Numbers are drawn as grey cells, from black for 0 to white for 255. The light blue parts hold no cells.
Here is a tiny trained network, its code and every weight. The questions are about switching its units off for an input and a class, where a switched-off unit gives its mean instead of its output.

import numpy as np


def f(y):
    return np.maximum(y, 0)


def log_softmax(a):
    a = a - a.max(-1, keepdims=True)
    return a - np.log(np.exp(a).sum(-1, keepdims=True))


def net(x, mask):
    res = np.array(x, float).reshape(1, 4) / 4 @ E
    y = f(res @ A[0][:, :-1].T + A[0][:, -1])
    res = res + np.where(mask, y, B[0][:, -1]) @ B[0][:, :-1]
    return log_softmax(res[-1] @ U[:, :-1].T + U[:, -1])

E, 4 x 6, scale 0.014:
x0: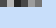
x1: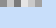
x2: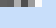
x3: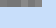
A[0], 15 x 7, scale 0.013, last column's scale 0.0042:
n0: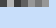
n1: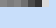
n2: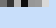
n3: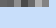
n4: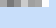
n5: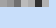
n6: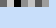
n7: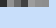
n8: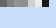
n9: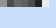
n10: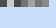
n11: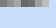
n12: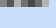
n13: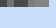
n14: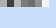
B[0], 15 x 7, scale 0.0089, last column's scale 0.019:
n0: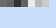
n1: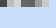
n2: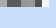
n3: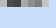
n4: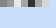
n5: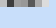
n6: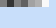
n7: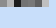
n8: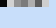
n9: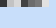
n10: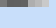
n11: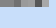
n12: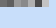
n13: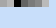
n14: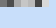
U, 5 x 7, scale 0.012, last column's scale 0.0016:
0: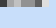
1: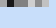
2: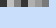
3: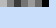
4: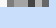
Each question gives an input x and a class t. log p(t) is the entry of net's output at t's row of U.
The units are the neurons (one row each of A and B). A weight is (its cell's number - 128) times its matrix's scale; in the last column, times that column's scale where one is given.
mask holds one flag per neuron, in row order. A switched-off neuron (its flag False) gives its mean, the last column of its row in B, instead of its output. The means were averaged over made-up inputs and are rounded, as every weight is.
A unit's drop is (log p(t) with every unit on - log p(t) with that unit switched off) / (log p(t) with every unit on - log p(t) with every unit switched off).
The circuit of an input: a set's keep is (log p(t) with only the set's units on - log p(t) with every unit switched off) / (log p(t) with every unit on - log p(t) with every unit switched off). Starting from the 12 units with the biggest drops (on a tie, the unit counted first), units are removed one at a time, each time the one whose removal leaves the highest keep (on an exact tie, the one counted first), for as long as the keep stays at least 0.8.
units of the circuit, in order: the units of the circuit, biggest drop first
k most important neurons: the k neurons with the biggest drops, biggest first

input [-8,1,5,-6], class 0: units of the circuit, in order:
[n8]
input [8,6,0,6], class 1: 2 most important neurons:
[n6; n9]
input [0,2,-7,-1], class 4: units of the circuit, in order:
[n5; n14]
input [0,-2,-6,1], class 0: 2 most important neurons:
[n13; n0]
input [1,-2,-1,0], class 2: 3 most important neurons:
[n14; n4; n5]
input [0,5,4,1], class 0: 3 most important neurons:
[n0; n4; n13]
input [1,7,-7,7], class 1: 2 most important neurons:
[n6; n10]
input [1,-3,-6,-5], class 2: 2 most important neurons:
[n14; n4]
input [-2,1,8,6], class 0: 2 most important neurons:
[n8; n6]
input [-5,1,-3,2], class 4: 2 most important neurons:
[n8; n5]
